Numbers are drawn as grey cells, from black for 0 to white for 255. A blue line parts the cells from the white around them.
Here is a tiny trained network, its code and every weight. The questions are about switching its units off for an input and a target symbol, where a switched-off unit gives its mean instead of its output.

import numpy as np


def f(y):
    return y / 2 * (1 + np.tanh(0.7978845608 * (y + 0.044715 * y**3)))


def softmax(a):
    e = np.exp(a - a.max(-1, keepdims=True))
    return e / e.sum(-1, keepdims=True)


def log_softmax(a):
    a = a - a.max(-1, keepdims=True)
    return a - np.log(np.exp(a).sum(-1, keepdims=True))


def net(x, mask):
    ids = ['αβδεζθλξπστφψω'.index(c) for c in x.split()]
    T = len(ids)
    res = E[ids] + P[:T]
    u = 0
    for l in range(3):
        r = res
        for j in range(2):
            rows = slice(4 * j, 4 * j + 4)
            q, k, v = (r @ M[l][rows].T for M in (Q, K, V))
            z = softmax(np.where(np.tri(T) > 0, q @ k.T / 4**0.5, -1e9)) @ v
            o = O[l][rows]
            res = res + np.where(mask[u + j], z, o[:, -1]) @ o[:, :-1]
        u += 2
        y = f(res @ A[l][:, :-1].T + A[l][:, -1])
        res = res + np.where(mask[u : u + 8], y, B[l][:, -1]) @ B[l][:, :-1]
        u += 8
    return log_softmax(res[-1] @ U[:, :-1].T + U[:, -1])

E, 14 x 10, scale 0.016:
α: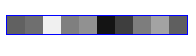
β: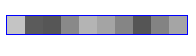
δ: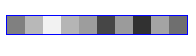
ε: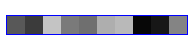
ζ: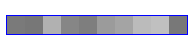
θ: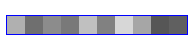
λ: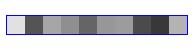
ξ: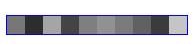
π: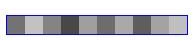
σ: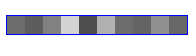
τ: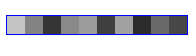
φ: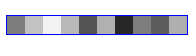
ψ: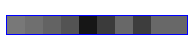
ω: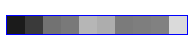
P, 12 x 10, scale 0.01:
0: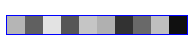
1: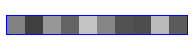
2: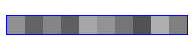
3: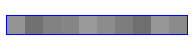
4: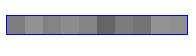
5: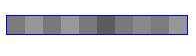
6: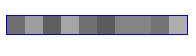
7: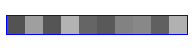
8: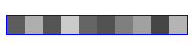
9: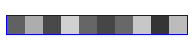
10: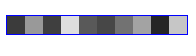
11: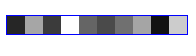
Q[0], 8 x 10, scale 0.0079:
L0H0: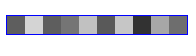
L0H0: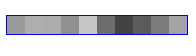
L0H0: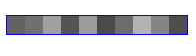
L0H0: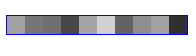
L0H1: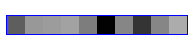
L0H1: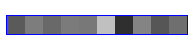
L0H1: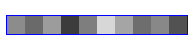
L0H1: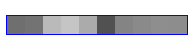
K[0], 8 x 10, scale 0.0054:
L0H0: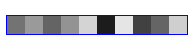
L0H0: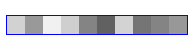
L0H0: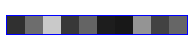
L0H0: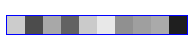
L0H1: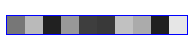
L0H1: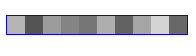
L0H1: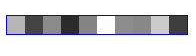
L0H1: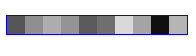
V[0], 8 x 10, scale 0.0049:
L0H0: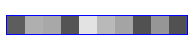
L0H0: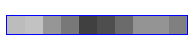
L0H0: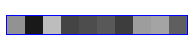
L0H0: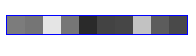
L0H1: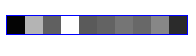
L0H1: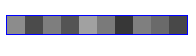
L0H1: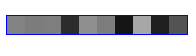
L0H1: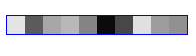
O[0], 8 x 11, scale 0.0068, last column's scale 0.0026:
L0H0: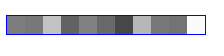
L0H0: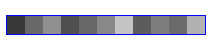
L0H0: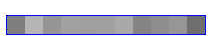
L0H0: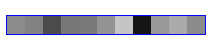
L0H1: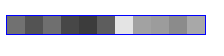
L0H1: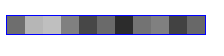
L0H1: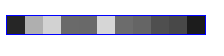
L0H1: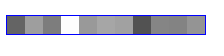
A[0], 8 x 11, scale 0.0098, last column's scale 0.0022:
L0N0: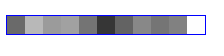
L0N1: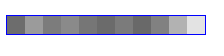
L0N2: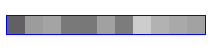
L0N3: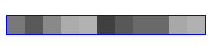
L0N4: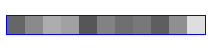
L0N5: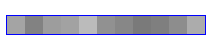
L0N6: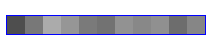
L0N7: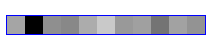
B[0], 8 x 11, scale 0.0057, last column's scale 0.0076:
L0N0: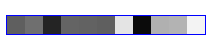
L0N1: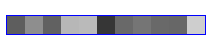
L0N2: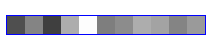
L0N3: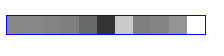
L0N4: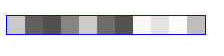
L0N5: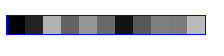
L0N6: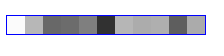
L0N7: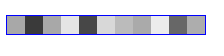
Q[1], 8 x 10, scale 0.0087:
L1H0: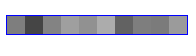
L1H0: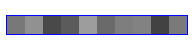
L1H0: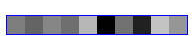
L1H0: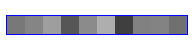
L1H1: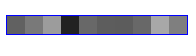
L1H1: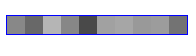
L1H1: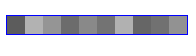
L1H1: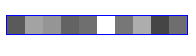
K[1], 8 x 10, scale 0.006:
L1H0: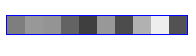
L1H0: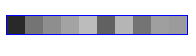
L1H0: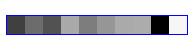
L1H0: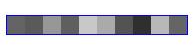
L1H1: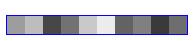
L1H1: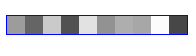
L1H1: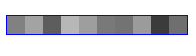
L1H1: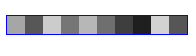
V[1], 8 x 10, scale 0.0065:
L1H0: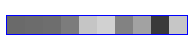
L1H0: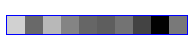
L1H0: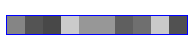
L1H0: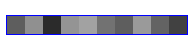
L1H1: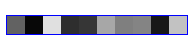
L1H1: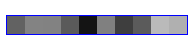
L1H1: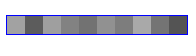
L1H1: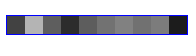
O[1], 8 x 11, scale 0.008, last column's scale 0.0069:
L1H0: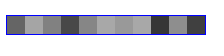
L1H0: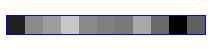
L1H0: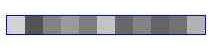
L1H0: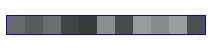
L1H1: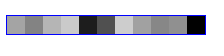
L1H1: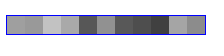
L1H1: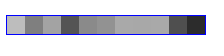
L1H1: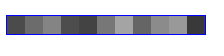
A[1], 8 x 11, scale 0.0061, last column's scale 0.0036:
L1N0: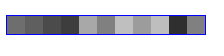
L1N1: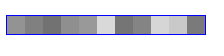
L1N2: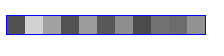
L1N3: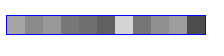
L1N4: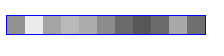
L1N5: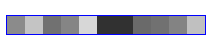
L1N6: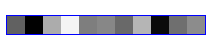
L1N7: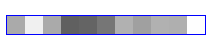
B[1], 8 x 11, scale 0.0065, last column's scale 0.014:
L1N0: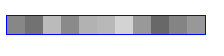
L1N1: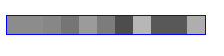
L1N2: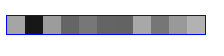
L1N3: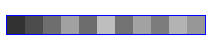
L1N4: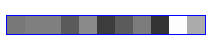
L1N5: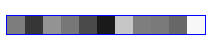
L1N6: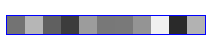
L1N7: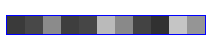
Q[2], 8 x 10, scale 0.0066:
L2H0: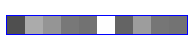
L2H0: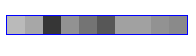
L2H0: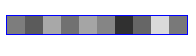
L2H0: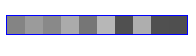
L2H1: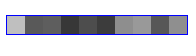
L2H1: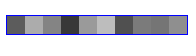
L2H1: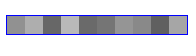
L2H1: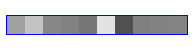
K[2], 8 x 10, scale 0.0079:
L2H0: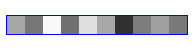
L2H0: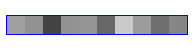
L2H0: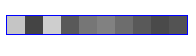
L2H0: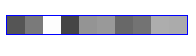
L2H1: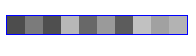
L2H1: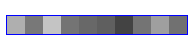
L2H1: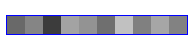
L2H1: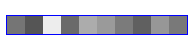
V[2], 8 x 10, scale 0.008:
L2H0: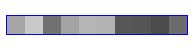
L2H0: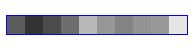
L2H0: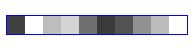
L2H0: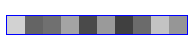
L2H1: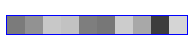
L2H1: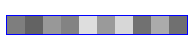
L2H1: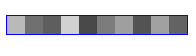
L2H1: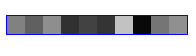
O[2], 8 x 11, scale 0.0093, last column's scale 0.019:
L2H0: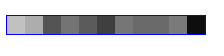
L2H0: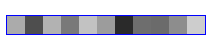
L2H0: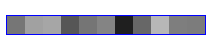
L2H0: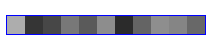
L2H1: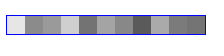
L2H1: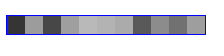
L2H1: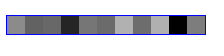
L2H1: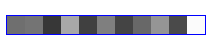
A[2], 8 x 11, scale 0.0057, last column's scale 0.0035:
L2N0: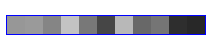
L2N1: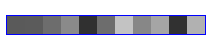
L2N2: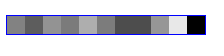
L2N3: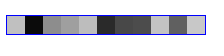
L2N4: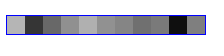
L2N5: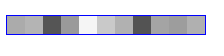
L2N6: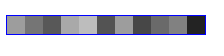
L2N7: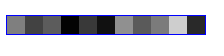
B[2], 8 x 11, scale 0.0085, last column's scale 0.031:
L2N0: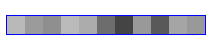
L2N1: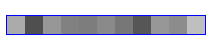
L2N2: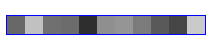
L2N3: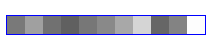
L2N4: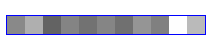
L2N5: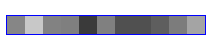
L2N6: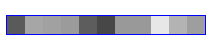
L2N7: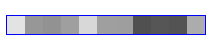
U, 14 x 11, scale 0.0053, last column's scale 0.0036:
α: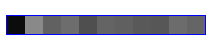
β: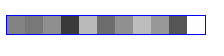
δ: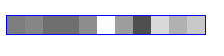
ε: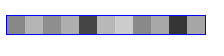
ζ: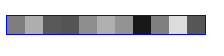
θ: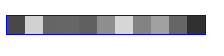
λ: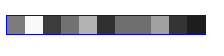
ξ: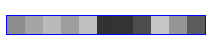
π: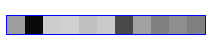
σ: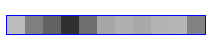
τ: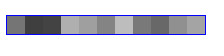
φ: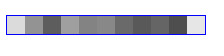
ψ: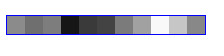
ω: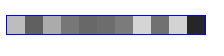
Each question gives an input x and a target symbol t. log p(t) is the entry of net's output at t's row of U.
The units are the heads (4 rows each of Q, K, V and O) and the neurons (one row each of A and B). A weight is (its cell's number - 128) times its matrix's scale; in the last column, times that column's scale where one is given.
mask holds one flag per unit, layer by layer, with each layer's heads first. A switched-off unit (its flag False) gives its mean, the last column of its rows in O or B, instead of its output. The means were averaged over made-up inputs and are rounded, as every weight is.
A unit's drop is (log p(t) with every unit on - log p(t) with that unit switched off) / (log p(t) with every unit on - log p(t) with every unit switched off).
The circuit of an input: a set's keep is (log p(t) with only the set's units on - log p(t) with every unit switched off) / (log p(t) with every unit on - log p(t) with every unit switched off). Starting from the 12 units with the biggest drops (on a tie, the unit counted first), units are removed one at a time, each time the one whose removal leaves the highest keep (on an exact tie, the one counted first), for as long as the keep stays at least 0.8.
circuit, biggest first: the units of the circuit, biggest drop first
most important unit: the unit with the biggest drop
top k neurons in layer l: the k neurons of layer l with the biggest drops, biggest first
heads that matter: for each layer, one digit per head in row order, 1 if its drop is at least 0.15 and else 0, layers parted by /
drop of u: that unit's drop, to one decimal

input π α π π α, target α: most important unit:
L2N2
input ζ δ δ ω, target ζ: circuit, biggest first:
L2H1, L1H0, L2N5
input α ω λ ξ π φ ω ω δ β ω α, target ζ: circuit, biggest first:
L1H0, L2H1, L0N7, L0N0
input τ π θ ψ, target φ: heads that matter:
00 / 00 / 11
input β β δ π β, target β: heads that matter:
11 / 10 / 01
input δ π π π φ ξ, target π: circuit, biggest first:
L0N7, L0N0
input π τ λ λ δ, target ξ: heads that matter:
01 / 11 / 11
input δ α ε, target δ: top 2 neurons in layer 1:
L1N5, L1N6
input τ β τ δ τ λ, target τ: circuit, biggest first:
L2H0, L2H1, L1H1
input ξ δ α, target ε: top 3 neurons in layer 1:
L1N4, L1N3, L1N7
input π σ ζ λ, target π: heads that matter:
11 / 00 / 01
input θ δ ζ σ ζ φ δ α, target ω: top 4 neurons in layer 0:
L0N4, L0N2, L0N7, L0N1
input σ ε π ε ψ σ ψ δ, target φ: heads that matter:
00 / 01 / 01
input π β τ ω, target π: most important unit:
L0N7
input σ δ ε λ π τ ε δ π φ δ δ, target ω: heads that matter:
00 / 11 / 01
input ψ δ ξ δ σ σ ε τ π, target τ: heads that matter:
00 / 00 / 10
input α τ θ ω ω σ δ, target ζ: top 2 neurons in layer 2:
L2N2, L2N7
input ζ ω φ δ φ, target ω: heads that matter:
00 / 01 / 01
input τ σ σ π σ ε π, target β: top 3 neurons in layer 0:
L0N7, L0N4, L0N5
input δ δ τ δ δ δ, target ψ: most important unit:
L0H1
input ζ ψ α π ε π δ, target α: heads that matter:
00 / 00 / 11
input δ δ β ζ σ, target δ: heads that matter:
00 / 10 / 11
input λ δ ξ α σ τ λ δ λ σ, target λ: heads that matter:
00 / 11 / 10
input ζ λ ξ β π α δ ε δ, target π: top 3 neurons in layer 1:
L1N3, L1N7, L1N2
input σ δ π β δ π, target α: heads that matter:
00 / 00 / 11
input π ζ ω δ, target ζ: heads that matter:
00 / 10 / 01
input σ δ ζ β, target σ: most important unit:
L1H0
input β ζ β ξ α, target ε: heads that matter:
00 / 11 / 11
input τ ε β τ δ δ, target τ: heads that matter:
00 / 01 / 10
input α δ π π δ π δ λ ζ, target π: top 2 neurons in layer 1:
L1N5, L1N1
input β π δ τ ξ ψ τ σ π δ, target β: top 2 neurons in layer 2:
L2N7, L2N4
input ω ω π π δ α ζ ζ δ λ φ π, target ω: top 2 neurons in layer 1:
L1N4, L1N2
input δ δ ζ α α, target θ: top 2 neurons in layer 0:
L0N2, L0N7
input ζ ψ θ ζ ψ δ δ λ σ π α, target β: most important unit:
L1N2
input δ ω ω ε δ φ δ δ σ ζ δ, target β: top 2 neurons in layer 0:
L0N7, L0N3
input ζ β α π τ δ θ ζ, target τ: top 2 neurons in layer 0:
L0N2, L0N4
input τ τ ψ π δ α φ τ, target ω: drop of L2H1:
0.8
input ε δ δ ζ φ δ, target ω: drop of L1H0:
0.1
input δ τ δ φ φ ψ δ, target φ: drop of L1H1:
0.2
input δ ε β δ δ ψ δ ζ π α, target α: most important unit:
L2H0
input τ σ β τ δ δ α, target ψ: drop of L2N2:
0.0
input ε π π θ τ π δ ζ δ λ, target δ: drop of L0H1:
0.3
